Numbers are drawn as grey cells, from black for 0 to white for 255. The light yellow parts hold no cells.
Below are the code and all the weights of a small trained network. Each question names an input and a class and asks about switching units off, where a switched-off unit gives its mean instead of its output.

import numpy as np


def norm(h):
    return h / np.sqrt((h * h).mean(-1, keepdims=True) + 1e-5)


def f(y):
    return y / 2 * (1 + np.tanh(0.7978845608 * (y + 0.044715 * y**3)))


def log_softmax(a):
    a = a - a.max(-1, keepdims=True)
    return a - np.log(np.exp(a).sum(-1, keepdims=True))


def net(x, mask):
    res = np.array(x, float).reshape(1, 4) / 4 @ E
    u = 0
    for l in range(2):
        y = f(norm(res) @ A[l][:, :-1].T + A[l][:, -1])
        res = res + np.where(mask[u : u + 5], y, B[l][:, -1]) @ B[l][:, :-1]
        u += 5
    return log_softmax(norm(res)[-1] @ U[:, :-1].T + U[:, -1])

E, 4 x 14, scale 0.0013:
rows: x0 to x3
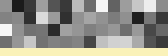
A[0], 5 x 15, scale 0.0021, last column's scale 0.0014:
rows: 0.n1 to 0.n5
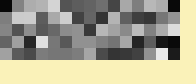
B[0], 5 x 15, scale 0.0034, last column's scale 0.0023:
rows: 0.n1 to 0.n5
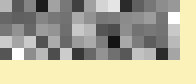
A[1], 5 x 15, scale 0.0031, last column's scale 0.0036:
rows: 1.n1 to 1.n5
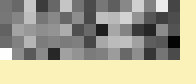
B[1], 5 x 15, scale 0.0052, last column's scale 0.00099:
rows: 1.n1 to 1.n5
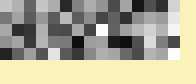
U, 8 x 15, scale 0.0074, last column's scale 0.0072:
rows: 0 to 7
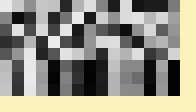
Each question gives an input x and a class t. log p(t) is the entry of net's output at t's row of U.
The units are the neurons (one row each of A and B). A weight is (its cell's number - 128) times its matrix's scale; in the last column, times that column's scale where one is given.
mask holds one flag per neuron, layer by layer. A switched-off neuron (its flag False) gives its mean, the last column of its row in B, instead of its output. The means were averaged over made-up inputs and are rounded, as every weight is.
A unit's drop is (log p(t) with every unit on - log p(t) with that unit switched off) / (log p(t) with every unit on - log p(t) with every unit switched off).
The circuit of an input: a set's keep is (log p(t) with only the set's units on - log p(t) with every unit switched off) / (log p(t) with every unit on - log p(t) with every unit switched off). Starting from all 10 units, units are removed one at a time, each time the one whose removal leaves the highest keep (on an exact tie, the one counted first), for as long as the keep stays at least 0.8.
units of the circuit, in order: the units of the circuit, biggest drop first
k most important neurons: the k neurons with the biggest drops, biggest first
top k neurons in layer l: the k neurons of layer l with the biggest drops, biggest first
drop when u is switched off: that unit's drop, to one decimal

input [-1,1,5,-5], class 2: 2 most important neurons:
[0.n5, 0.n1]
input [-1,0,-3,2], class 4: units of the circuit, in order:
[1.n1]
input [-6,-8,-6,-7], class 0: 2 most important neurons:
[1.n1, 1.n2]
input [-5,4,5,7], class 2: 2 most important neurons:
[1.n2, 1.n4]
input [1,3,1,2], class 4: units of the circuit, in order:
[1.n1, 1.n3]
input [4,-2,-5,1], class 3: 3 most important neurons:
[0.n1, 1.n3, 0.n2]
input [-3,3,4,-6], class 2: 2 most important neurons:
[0.n5, 1.n1]
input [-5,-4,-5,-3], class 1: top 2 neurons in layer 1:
[1.n3, 1.n5]
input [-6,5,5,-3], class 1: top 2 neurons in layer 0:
[0.n3, 0.n1]
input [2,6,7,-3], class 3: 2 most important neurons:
[1.n5, 0.n3]
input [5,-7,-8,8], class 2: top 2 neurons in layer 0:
[0.n4, 0.n2]
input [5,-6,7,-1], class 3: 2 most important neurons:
[1.n5, 0.n4]
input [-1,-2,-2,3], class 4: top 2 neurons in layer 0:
[0.n2, 0.n3]
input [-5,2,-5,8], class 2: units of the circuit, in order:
[1.n2]
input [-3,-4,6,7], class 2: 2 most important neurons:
[1.n2, 1.n4]
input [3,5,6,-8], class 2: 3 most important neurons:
[0.n5, 1.n1, 0.n1]
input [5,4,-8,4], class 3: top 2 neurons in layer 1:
[1.n3, 1.n1]
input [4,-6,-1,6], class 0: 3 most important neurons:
[1.n1, 0.n5, 0.n3]
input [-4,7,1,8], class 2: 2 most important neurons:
[1.n2, 0.n3]
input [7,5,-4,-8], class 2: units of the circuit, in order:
[0.n5]
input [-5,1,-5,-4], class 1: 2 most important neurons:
[1.n3, 1.n5]
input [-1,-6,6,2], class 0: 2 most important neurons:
[1.n1, 0.n1]
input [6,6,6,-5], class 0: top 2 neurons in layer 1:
[1.n3, 1.n2]
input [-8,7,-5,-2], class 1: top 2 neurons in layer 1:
[1.n3, 1.n1]
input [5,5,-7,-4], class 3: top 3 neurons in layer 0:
[0.n1, 0.n3, 0.n2]
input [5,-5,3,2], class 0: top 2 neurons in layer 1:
[1.n1, 1.n3]
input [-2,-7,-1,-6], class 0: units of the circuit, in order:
[1.n1]
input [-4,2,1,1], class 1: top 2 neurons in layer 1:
[1.n3, 1.n1]
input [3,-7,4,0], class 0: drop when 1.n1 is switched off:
0.7
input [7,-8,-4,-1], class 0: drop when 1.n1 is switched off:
0.8
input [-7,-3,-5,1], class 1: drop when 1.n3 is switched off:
0.7
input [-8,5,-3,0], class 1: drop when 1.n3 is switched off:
0.7
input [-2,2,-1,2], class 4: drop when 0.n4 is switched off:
0.0
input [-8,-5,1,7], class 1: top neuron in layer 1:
[1.n3]
